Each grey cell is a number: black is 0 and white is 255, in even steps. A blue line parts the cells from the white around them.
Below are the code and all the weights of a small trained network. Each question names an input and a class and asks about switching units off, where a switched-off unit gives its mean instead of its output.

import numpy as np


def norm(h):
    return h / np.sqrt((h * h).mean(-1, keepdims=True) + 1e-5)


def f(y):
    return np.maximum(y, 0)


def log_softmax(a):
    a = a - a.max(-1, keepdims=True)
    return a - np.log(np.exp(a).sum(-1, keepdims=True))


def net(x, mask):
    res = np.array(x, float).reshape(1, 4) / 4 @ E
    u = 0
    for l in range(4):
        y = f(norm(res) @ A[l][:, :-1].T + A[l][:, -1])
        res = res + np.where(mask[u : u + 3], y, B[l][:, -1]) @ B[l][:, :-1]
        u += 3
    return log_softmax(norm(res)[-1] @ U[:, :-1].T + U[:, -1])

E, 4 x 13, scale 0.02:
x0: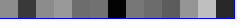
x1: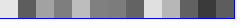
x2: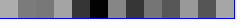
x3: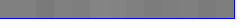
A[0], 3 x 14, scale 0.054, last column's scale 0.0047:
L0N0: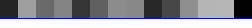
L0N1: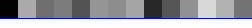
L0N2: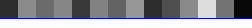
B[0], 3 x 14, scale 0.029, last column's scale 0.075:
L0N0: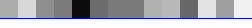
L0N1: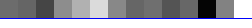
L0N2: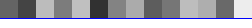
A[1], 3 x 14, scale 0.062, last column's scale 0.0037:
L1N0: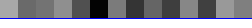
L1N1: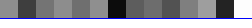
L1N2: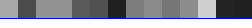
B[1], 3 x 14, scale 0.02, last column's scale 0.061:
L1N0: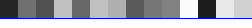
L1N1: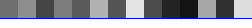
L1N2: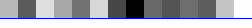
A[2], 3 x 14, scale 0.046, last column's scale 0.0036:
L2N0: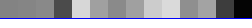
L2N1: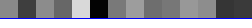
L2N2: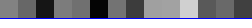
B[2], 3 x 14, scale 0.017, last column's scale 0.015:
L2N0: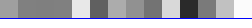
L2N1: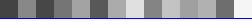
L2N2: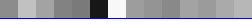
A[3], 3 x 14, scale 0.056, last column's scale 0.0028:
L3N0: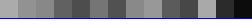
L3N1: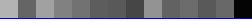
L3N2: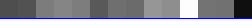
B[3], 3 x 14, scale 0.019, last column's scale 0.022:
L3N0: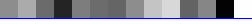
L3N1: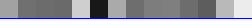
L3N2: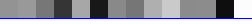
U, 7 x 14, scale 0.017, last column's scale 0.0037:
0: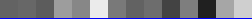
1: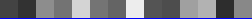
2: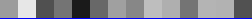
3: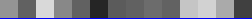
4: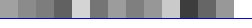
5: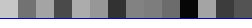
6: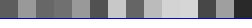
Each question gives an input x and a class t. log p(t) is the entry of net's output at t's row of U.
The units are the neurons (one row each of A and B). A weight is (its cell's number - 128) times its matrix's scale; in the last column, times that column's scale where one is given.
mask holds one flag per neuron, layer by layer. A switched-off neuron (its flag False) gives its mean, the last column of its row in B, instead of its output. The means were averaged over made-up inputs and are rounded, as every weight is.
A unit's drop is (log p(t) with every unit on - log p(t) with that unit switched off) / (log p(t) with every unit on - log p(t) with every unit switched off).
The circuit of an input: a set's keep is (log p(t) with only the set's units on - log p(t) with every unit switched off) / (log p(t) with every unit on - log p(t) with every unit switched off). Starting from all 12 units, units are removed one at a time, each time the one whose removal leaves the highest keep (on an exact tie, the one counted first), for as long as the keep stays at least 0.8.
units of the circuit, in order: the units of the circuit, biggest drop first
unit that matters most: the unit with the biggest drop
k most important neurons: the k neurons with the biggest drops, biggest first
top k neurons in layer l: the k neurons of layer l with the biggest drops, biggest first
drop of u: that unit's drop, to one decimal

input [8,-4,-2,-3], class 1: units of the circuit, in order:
[L0N2]
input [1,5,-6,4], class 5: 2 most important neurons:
[L1N0; L0N1]
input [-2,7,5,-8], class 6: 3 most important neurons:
[L0N1; L0N0; L0N2]
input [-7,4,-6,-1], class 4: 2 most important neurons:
[L0N1; L0N0]
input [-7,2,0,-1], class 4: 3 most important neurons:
[L0N1; L0N0; L1N0]
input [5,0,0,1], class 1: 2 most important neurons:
[L0N0; L0N2]
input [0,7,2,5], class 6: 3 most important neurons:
[L0N1; L0N2; L0N0]
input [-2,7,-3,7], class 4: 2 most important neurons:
[L0N1; L1N0]
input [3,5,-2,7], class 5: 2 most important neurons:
[L0N1; L0N0]
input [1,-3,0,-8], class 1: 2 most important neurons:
[L0N2; L0N1]
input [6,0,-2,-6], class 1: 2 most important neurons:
[L0N0; L0N2]
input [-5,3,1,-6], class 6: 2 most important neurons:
[L1N1; L0N1]
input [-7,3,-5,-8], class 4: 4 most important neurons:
[L0N1; L0N0; L1N0; L0N2]
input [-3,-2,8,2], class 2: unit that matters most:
L0N2
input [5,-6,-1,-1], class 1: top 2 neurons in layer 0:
[L0N2; L0N1]
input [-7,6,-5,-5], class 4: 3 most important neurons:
[L0N1; L0N0; L1N0]
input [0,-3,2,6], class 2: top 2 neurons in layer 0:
[L0N0; L0N1]
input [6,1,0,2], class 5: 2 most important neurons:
[L0N1; L1N2]
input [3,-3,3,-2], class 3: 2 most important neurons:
[L0N2; L0N0]
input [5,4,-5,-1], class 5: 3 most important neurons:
[L0N1; L0N0; L1N1]
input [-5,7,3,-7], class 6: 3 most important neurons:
[L0N1; L0N0; L0N2]
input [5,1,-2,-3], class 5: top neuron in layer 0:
[L0N1]
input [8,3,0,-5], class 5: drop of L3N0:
0.1
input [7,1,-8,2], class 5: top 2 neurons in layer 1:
[L1N0; L1N2]
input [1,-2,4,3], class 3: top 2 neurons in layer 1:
[L1N1; L1N2]
